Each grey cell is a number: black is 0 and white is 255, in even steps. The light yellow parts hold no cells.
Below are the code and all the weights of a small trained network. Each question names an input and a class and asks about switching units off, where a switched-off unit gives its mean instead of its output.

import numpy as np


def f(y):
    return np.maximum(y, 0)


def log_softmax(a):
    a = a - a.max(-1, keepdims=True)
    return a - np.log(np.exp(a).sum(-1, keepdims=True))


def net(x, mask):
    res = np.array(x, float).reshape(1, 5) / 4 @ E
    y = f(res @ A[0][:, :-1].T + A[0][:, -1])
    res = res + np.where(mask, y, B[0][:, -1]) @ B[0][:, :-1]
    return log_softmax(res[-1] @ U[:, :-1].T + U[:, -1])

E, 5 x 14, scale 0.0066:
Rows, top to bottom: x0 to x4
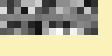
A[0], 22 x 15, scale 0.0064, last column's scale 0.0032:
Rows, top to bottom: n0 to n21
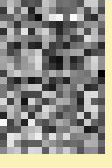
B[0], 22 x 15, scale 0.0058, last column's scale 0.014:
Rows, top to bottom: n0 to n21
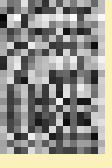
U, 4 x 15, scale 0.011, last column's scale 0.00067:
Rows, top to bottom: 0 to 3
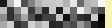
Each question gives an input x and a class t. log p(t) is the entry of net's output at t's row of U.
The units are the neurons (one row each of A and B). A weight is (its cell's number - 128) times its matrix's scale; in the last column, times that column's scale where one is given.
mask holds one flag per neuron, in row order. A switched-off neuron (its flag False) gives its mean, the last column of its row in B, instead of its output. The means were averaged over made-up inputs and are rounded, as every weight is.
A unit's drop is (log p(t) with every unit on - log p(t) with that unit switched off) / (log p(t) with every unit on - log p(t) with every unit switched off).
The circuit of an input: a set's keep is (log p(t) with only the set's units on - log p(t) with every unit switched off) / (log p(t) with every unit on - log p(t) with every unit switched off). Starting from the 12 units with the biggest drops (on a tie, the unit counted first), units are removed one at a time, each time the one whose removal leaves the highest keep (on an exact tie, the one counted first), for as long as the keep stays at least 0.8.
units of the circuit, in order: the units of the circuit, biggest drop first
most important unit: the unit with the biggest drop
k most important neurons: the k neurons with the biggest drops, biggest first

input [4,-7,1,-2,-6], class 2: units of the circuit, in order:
(n4)
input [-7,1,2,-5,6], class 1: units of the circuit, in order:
(n13, n8)
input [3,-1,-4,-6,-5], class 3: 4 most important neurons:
(n19, n2, n21, n10)
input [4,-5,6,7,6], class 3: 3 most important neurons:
(n11, n6, n8)
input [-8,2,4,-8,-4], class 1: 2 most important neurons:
(n13, n15)
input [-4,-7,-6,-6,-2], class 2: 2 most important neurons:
(n4, n16)
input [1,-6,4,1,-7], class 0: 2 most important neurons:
(n8, n9)
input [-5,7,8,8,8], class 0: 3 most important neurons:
(n2, n19, n21)
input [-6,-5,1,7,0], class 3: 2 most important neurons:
(n6, n11)
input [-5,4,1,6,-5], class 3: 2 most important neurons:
(n6, n2)
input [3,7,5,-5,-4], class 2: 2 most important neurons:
(n14, n17)
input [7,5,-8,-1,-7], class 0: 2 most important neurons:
(n8, n9)
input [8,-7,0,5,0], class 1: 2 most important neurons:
(n18, n12)
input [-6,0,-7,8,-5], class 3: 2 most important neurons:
(n6, n11)
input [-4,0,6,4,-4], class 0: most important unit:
n3
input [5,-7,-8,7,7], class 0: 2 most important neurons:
(n2, n17)
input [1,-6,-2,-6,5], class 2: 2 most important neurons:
(n16, n4)
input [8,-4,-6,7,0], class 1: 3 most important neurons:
(n18, n12, n7)
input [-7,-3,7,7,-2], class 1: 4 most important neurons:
(n13, n15, n0, n19)
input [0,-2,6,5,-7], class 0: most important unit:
n8
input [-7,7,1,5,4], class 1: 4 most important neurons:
(n13, n15, n0, n4)
